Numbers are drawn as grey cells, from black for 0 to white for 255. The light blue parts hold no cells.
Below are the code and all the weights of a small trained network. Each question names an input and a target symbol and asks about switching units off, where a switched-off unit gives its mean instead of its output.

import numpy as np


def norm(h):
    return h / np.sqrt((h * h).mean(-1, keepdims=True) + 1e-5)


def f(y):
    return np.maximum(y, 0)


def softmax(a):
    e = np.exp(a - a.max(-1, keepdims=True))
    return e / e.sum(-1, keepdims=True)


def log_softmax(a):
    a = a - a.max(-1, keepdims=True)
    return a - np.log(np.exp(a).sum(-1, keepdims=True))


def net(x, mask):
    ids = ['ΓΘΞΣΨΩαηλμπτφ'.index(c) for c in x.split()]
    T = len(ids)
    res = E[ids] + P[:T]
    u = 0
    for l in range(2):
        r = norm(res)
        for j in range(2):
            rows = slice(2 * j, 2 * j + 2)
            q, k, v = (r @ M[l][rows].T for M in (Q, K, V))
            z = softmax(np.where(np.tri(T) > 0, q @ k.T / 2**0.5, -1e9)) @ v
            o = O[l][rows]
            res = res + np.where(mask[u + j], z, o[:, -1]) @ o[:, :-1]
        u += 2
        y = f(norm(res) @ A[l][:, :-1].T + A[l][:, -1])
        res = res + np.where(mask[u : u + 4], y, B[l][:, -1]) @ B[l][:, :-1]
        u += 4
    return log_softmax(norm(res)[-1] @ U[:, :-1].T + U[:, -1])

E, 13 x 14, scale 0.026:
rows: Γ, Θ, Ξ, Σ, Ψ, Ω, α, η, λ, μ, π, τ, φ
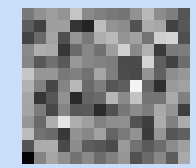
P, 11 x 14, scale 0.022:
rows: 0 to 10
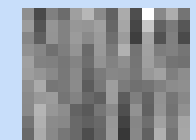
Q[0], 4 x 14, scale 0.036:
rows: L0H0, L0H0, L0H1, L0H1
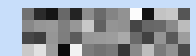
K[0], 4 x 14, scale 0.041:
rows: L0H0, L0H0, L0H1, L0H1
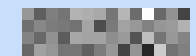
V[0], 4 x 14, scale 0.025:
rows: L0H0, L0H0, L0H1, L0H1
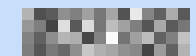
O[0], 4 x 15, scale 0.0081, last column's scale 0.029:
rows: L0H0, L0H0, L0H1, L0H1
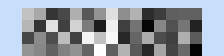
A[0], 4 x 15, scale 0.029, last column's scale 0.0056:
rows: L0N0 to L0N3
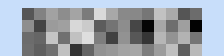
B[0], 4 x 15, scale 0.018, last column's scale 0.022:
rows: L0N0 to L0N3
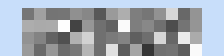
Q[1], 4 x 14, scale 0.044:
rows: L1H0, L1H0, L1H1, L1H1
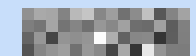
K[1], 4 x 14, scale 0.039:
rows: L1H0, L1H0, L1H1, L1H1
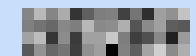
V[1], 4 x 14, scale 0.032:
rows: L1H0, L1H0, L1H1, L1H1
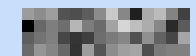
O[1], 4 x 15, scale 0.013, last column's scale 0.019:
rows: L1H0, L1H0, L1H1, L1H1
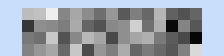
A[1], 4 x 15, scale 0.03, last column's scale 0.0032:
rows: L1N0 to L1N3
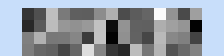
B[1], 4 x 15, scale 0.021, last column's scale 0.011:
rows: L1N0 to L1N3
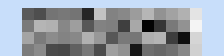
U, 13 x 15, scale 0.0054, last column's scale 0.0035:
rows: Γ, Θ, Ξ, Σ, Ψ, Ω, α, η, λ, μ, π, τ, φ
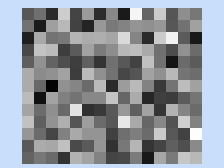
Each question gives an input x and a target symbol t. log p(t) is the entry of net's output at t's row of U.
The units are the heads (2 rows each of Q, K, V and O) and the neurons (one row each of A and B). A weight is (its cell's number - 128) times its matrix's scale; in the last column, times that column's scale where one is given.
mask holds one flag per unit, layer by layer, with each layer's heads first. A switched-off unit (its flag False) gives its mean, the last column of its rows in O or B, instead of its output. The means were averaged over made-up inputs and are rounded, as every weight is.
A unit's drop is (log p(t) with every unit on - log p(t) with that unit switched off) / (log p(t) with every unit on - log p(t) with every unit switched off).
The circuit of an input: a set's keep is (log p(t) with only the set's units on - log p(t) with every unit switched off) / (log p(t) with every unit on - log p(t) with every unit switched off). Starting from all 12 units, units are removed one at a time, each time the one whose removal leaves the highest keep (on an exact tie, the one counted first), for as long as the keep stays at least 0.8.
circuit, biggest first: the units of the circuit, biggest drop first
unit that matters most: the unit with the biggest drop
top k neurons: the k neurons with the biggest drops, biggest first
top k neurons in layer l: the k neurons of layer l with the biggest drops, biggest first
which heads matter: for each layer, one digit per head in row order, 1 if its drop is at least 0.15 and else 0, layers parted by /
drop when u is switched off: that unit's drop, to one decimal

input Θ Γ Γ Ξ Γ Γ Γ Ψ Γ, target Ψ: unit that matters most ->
L0H1
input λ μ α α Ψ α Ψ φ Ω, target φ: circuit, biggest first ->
L0H0, L0N2, L1N1
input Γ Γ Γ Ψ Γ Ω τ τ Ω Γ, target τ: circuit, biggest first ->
L0H0, L1N1
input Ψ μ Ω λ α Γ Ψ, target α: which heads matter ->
10 / 10
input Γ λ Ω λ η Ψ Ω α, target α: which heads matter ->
00 / 10
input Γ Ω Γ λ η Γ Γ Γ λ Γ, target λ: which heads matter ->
11 / 00
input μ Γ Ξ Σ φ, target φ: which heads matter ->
10 / 00
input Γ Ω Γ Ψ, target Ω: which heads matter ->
00 / 10
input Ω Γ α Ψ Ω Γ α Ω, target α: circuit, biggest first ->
L0H0, L1H0
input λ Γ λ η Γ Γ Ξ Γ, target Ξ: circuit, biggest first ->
L0H1, L0N0
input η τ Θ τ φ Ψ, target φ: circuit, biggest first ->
L0H0, L0N2, L1N1
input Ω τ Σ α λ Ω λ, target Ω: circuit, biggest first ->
L1H0, L0H0
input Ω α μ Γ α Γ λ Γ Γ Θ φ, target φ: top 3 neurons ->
L0N2, L1N1, L1N3
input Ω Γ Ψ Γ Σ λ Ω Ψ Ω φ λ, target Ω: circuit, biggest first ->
L1H0
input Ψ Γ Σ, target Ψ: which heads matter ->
00 / 11
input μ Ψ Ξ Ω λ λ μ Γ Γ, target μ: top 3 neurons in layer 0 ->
L0N1, L0N2, L0N3
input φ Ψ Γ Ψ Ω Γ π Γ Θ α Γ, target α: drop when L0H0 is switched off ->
0.2
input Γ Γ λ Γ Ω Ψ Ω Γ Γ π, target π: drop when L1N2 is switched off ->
0.5
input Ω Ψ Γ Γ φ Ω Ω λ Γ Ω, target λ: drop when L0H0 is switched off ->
0.2
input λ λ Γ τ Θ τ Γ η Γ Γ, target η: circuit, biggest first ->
L0H0
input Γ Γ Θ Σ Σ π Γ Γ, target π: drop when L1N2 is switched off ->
0.4
